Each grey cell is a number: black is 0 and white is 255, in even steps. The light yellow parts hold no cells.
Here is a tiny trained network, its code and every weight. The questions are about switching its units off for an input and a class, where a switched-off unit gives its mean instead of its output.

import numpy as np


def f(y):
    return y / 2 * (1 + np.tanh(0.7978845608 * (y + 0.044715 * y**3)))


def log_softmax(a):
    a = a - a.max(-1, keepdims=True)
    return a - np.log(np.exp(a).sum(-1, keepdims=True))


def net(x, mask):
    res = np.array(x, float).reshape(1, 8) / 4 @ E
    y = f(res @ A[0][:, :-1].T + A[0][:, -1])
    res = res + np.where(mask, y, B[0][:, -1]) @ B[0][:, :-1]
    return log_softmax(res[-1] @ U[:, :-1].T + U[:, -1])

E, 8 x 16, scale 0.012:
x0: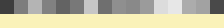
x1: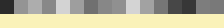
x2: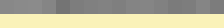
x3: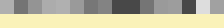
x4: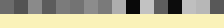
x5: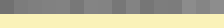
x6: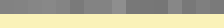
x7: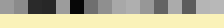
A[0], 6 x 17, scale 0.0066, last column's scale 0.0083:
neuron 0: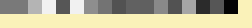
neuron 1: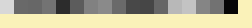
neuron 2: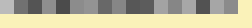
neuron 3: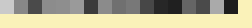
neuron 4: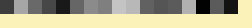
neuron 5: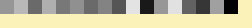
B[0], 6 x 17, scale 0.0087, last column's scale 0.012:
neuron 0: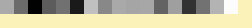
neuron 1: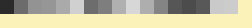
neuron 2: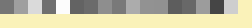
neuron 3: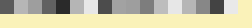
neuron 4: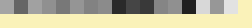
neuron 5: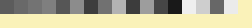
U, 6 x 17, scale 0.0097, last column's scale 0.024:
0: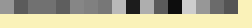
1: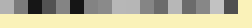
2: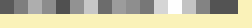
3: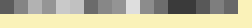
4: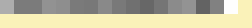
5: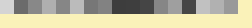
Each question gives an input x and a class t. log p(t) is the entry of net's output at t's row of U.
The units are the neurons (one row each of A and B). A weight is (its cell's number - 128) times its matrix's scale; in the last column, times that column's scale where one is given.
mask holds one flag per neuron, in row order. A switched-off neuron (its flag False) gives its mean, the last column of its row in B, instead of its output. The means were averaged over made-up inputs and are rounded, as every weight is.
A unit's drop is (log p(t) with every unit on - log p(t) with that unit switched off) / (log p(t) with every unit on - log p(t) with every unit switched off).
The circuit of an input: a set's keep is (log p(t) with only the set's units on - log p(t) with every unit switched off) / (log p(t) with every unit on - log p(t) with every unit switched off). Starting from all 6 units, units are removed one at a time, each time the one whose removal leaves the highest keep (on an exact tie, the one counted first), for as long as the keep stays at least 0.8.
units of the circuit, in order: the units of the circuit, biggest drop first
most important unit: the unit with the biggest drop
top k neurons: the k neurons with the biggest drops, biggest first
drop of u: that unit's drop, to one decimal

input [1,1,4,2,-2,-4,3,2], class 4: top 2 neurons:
(neuron 0; neuron 4)
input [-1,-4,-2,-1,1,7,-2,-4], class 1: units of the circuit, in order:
(neuron 0; neuron 5)
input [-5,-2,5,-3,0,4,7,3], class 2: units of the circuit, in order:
(neuron 3; neuron 0)
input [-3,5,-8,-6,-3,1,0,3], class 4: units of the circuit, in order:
(neuron 0; neuron 1; neuron 2)
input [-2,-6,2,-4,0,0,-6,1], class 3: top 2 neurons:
(neuron 1; neuron 2)
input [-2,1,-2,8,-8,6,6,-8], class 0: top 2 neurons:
(neuron 5; neuron 4)
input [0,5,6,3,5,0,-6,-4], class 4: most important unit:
neuron 5
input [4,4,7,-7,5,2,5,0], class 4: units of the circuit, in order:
(neuron 5; neuron 3; neuron 1)
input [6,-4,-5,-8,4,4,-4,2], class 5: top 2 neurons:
(neuron 4; neuron 3)
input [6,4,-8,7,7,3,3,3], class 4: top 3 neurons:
(neuron 5; neuron 3; neuron 4)
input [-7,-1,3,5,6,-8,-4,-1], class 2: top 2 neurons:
(neuron 3; neuron 5)
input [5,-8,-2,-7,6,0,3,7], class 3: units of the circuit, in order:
(neuron 1; neuron 0; neuron 2)
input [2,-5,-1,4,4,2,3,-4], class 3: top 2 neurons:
(neuron 1; neuron 5)
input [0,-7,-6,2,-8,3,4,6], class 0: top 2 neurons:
(neuron 5; neuron 0)
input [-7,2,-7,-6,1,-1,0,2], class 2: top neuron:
(neuron 3)
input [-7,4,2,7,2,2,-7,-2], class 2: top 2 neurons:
(neuron 3; neuron 4)
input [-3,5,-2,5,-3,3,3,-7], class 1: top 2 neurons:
(neuron 0; neuron 4)
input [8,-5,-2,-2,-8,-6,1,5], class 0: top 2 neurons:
(neuron 5; neuron 3)
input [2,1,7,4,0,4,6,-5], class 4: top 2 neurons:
(neuron 4; neuron 3)
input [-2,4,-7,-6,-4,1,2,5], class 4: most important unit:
neuron 0
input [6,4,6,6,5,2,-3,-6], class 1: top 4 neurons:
(neuron 0; neuron 3; neuron 5; neuron 4)
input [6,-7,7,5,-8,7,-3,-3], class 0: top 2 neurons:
(neuron 5; neuron 3)
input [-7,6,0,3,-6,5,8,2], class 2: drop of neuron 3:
0.8
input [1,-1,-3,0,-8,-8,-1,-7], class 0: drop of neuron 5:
1.2
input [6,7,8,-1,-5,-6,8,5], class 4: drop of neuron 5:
0.3
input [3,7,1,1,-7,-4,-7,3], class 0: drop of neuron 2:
0.1
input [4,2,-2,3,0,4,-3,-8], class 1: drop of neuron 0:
0.7
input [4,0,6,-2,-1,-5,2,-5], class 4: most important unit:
neuron 3
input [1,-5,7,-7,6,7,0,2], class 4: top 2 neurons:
(neuron 5; neuron 4)
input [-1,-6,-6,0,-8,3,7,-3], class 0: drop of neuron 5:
1.1
